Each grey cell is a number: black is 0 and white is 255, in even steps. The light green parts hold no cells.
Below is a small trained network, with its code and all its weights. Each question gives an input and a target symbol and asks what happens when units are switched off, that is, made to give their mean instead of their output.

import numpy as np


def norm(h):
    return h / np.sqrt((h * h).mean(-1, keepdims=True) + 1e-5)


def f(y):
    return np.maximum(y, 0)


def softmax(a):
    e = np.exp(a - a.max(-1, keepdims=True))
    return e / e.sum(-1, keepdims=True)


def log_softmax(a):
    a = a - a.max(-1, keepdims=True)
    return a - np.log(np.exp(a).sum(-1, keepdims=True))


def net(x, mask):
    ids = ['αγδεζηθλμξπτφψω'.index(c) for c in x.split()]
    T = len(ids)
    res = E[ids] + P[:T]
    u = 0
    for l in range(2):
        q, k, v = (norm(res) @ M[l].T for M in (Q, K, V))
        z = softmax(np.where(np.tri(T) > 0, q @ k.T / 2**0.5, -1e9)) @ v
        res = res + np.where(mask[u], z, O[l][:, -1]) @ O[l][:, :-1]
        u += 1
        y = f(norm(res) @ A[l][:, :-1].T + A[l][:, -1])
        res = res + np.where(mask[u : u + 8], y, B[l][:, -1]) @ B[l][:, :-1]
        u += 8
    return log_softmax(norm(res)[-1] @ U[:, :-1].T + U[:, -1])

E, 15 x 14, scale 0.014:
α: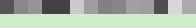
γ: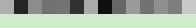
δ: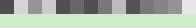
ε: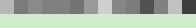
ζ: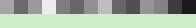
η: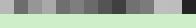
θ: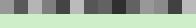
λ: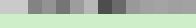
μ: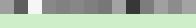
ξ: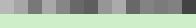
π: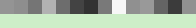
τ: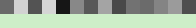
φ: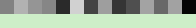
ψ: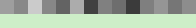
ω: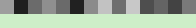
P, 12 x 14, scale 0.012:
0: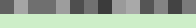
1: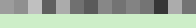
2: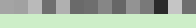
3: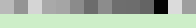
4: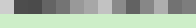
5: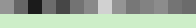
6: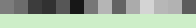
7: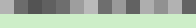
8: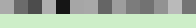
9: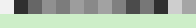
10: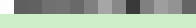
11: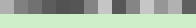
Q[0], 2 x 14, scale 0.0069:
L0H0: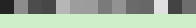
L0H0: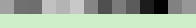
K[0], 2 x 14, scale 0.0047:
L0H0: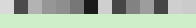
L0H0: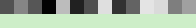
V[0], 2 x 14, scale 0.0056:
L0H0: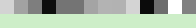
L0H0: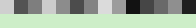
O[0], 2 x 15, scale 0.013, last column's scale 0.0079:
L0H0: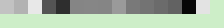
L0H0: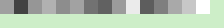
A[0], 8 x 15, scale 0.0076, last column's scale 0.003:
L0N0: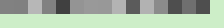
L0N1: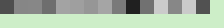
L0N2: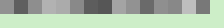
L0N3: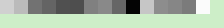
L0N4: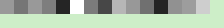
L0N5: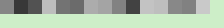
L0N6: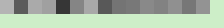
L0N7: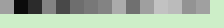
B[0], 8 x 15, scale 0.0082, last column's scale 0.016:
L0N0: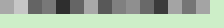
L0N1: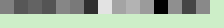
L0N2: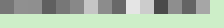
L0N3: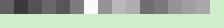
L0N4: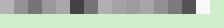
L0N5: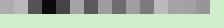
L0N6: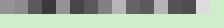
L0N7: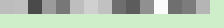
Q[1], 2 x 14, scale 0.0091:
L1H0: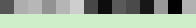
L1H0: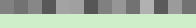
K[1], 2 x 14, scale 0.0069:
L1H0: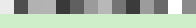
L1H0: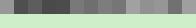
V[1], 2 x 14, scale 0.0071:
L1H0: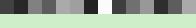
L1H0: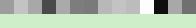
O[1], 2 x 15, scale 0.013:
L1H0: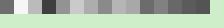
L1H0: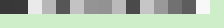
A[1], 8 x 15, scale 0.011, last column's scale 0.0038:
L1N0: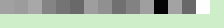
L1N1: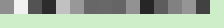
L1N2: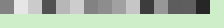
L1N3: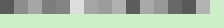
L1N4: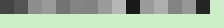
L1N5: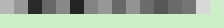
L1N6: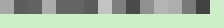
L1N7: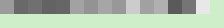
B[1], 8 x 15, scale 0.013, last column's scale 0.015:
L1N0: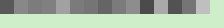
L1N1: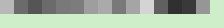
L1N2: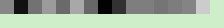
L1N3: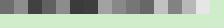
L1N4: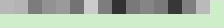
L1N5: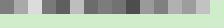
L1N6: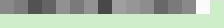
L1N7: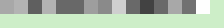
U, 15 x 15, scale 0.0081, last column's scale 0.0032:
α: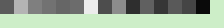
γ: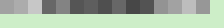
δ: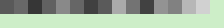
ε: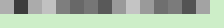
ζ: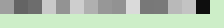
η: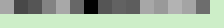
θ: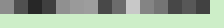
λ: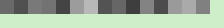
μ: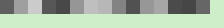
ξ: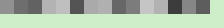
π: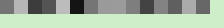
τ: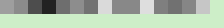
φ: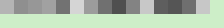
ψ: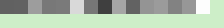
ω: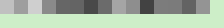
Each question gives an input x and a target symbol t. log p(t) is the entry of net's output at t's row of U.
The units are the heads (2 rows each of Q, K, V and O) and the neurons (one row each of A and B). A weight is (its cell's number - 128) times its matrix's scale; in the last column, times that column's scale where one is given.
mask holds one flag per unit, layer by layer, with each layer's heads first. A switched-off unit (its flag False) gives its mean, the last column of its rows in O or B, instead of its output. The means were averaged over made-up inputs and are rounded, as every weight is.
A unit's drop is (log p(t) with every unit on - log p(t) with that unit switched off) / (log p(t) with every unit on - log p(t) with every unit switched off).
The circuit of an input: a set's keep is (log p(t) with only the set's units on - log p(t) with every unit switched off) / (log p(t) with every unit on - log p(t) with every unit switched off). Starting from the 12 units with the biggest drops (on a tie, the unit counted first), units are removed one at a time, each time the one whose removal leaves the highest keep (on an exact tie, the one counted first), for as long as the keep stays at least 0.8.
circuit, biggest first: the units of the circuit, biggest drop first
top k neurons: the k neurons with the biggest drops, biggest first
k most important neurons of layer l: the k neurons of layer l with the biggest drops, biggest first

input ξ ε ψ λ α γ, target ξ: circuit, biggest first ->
(L1H0, L1N4, L0N7)
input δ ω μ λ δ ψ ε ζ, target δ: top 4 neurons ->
(L0N1, L1N3, L1N2, L0N4)
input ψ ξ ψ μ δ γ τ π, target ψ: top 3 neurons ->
(L0N1, L1N2, L0N6)
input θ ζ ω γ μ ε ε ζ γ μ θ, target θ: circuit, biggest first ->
(L1H0, L0H0, L1N1)
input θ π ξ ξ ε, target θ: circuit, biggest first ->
(L1H0, L1N2, L0H0)
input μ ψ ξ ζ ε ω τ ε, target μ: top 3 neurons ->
(L0N1, L0N2, L1N6)
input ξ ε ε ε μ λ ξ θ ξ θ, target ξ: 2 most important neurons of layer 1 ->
(L1N4, L1N2)
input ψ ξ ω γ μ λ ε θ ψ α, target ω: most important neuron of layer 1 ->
(L1N3)
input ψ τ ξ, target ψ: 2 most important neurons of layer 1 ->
(L1N2, L1N6)
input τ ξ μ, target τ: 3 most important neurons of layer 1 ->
(L1N1, L1N2, L1N5)
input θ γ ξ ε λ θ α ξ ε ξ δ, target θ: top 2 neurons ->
(L1N2, L0N1)
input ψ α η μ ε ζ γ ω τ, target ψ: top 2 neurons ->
(L0N1, L1N2)
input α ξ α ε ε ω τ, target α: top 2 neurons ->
(L0N3, L1N3)
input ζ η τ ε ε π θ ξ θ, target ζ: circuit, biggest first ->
(L0H0, L0N2)
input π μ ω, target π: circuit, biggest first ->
(L0H0)
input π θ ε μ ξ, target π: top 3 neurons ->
(L0N2, L1N3, L0N6)
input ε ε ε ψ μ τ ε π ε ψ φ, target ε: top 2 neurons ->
(L1N3, L0N7)
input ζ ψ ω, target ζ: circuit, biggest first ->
(L0H0, L1N3)
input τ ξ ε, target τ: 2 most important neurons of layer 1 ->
(L1N1, L1N2)
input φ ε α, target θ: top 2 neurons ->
(L0N4, L0N7)
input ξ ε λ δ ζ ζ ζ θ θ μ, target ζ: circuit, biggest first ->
(L0H0)
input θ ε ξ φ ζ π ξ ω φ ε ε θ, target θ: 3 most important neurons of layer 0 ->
(L0N1, L0N4, L0N2)
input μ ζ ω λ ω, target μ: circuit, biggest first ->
(L0H0, L1H0, L0N1, L0N6)
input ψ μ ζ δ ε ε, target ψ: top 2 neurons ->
(L0N1, L1N2)
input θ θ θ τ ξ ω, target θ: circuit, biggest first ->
(L1H0, L1N2, L0H0, L0N1)
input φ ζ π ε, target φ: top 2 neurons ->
(L0N4, L0N2)
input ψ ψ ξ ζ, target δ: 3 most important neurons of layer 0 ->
(L0N1, L0N5, L0N4)
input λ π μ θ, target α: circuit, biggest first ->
(L0H0)
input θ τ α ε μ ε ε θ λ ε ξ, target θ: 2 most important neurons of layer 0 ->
(L0N1, L0N4)
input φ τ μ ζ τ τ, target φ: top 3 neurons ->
(L0N4, L0N2, L1N1)
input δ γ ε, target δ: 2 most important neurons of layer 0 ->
(L0N1, L0N4)
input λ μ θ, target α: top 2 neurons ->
(L1N2, L1N3)
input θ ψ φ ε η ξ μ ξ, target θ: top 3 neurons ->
(L1N2, L0N1, L1N1)
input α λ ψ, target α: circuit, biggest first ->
(L0H0)
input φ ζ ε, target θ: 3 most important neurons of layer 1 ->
(L1N1, L1N2, L1N0)
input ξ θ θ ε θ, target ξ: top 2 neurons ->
(L1N4, L0N2)
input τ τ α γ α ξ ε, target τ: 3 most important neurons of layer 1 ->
(L1N1, L1N5, L1N2)
